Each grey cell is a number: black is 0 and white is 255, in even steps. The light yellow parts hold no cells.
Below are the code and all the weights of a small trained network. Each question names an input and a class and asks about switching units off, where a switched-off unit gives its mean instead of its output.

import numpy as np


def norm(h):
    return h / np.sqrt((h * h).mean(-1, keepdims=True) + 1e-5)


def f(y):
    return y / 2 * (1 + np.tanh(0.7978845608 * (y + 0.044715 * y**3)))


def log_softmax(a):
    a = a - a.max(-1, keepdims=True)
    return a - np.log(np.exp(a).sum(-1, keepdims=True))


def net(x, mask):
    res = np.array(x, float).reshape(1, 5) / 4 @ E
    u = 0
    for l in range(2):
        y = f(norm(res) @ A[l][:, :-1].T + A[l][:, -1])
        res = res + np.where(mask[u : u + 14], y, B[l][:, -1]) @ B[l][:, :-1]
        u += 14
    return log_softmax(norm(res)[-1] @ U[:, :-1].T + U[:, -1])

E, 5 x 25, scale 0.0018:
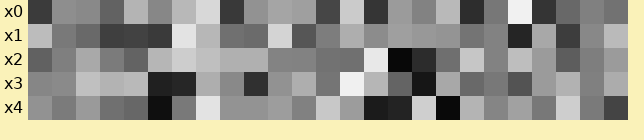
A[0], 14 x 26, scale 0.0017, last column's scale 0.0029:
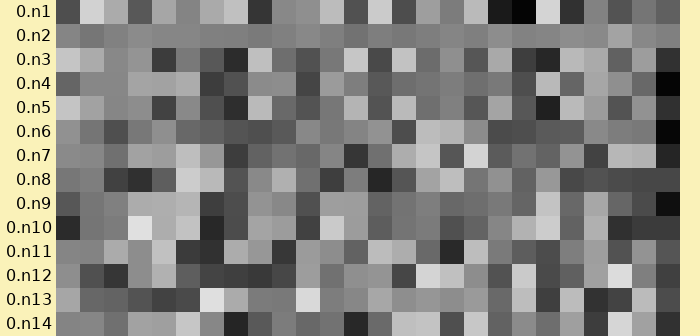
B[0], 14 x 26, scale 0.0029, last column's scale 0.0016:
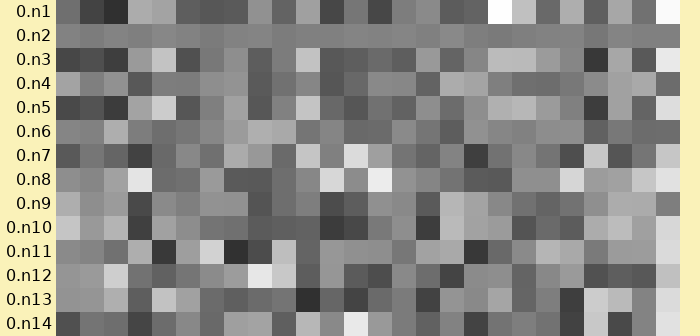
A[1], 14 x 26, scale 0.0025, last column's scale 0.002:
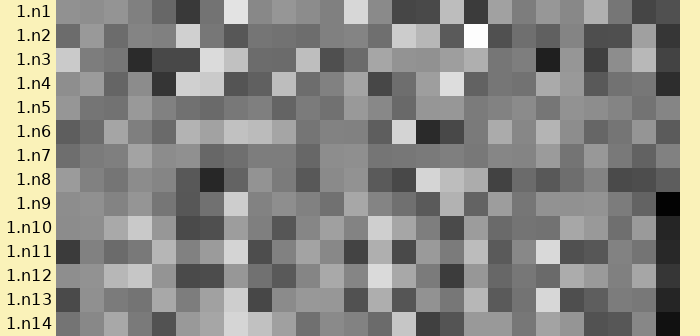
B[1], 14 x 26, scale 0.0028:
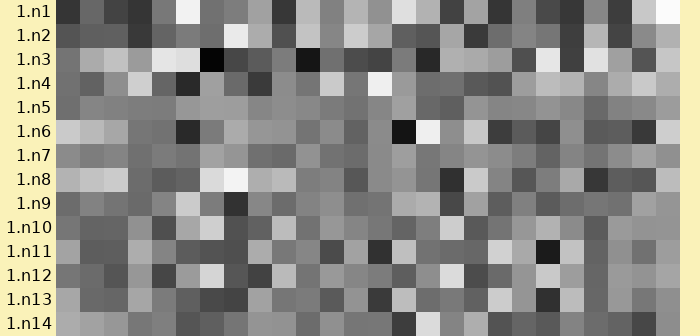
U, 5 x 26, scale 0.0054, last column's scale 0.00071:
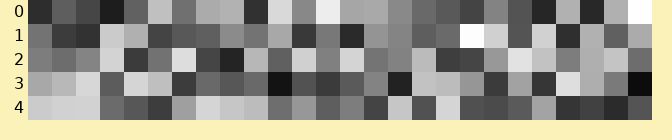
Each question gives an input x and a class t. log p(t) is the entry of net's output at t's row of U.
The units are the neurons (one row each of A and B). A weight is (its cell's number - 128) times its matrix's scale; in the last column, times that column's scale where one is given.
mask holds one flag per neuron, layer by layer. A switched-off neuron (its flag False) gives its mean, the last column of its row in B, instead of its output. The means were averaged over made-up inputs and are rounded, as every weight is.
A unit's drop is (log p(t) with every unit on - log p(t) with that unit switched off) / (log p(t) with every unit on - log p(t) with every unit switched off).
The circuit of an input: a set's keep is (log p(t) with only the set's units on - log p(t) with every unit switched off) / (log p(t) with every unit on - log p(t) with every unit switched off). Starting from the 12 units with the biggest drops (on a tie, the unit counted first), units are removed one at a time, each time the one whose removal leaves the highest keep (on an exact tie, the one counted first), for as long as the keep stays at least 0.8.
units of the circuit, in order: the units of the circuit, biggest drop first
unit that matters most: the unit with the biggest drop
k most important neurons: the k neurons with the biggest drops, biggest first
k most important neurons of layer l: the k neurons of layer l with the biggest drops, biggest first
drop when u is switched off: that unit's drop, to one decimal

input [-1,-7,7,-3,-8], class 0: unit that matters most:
1.n2
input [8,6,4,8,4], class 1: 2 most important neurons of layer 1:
(1.n11; 1.n13)
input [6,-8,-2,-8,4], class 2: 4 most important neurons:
(1.n4; 0.n8; 0.n13; 1.n3)
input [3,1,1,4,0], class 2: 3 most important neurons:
(0.n3; 0.n5; 0.n11)
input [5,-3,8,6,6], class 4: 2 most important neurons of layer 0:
(0.n8; 0.n14)
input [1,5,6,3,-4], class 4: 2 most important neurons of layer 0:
(0.n10; 0.n9)
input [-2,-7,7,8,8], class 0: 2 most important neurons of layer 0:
(0.n8; 0.n13)
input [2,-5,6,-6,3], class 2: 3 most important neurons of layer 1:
(1.n4; 1.n8; 1.n3)
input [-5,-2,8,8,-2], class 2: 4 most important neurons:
(1.n12; 1.n10; 0.n12; 0.n11)
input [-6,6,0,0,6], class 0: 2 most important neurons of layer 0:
(0.n1; 0.n10)
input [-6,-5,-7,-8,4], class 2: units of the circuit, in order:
(1.n4; 0.n8)
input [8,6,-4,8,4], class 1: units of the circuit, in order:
(1.n11; 0.n1)
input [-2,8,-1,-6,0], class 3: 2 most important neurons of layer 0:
(0.n11; 0.n13)
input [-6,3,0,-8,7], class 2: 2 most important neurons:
(1.n4; 0.n14)
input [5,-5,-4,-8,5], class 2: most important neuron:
(1.n4)
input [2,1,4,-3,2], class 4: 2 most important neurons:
(1.n6; 0.n11)
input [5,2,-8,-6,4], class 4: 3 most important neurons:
(1.n8; 0.n11; 0.n12)
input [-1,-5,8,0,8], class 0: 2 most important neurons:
(1.n1; 0.n12)
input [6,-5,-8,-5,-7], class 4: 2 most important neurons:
(1.n8; 1.n1)
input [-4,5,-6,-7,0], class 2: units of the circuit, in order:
(1.n4)
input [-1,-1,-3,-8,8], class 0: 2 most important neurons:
(1.n1; 0.n11)
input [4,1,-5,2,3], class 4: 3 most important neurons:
(1.n8; 0.n5; 0.n3)
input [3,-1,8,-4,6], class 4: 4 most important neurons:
(1.n6; 1.n14; 0.n14; 0.n7)
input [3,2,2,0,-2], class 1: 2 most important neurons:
(1.n1; 1.n2)
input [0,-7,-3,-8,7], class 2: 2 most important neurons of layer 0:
(0.n14; 0.n8)
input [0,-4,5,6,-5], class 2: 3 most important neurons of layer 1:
(1.n12; 1.n1; 1.n10)
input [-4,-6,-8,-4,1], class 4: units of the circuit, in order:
(1.n8)
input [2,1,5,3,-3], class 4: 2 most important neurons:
(1.n6; 0.n8)
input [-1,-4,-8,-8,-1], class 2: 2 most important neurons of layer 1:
(1.n4; 1.n6)
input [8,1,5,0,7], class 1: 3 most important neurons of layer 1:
(1.n11; 1.n13; 1.n2)
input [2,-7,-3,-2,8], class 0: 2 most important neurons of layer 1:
(1.n1; 1.n3)
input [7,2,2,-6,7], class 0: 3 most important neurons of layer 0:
(0.n3; 0.n5; 0.n11)
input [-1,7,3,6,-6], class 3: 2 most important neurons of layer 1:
(1.n3; 1.n1)
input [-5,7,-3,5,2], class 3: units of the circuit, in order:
(1.n3)
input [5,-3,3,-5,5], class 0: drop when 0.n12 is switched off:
-0.1
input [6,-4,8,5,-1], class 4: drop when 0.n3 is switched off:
0.4
